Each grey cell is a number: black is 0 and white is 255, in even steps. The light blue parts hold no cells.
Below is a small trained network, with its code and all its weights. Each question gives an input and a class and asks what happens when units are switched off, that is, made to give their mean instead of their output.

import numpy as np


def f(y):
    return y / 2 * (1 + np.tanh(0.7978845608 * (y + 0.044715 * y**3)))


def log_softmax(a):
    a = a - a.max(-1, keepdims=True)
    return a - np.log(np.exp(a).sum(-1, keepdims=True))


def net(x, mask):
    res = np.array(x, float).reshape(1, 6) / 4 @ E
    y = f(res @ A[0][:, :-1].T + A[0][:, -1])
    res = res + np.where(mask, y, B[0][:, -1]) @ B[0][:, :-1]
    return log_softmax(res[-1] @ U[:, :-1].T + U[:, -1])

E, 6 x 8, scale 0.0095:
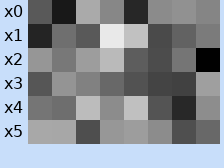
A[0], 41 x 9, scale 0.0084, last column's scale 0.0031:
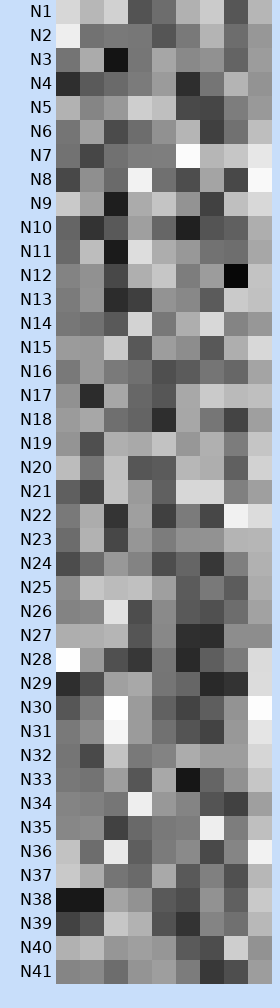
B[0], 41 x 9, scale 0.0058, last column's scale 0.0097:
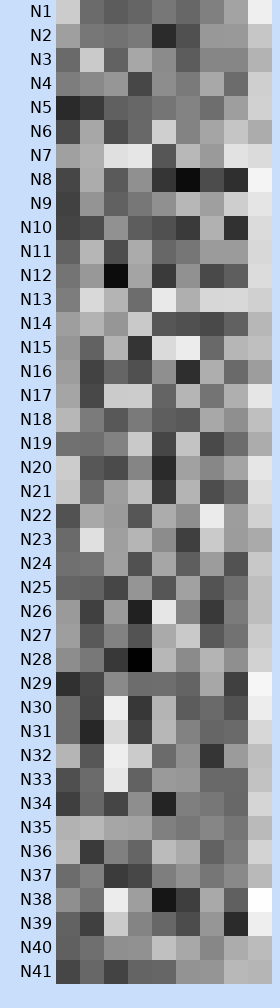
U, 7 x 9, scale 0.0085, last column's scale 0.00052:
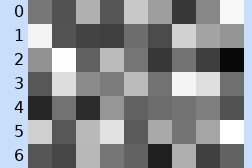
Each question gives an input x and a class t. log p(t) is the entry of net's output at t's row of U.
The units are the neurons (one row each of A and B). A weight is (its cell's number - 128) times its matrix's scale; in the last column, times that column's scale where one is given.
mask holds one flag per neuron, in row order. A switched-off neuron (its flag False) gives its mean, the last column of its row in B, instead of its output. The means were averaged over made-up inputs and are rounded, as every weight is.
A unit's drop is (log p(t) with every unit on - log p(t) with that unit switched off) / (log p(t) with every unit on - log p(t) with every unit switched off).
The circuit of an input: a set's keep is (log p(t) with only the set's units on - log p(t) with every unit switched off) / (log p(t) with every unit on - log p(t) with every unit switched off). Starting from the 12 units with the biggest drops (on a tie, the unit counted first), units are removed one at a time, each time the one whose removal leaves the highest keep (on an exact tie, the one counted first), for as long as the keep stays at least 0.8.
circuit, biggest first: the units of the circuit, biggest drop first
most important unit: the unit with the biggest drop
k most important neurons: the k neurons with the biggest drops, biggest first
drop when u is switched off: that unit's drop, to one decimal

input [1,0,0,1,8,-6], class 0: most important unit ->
N26
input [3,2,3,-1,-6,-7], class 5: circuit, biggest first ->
[N21, N17]
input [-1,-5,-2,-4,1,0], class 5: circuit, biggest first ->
[N7, N17]
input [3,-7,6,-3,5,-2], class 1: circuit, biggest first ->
[N1, N20]
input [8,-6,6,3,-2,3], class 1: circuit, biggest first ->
[N20, N18]
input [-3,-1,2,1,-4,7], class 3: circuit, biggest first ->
[N9, N6, N3]
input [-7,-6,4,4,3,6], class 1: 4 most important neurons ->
[N28, N18, N30, N1]
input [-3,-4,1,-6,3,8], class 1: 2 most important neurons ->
[N28, N1]
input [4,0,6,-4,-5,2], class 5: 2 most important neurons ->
[N21, N20]
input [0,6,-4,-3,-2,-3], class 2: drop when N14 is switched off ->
0.2
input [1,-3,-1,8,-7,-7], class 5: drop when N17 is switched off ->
0.2
